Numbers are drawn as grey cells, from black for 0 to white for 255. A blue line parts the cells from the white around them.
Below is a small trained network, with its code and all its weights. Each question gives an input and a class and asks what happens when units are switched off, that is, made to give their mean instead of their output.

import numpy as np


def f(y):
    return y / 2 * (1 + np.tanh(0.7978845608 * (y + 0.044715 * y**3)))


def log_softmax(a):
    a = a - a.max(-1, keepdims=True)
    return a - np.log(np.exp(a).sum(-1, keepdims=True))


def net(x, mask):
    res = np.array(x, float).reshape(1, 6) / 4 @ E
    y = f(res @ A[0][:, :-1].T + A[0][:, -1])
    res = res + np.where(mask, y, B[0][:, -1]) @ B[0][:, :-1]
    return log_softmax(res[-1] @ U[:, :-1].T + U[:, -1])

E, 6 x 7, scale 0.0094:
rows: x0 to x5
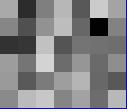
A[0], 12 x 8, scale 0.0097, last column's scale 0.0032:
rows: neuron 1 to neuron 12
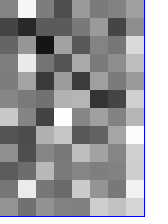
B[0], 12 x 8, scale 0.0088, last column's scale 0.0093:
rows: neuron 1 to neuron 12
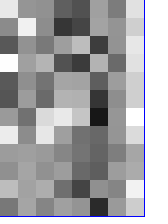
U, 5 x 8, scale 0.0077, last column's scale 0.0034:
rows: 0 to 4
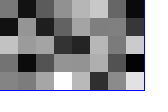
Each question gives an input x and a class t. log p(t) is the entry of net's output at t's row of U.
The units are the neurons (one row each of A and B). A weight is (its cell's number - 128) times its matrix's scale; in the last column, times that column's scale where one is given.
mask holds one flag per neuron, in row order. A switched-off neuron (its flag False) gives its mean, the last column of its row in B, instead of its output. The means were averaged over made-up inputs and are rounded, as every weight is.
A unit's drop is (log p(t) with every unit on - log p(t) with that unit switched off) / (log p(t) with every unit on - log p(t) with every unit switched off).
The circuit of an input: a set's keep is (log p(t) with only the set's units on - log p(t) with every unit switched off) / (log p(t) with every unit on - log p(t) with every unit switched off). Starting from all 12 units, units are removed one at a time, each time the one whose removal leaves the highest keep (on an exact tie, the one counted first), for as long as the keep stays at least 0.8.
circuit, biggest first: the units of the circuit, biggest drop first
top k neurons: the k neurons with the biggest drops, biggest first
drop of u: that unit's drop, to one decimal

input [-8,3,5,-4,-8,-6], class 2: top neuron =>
(neuron 2)
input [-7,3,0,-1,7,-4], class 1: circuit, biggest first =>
(neuron 7; neuron 8)
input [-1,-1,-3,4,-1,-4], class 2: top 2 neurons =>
(neuron 7; neuron 6)
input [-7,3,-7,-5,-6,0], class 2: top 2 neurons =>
(neuron 4; neuron 1)
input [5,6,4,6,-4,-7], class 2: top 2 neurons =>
(neuron 7; neuron 2)
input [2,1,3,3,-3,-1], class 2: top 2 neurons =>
(neuron 7; neuron 3)
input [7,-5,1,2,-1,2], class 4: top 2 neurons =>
(neuron 12; neuron 4)
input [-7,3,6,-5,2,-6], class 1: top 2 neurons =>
(neuron 7; neuron 2)
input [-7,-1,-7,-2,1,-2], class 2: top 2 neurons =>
(neuron 4; neuron 1)
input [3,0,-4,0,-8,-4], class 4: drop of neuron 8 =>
0.0
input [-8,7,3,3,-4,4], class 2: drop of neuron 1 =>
0.2
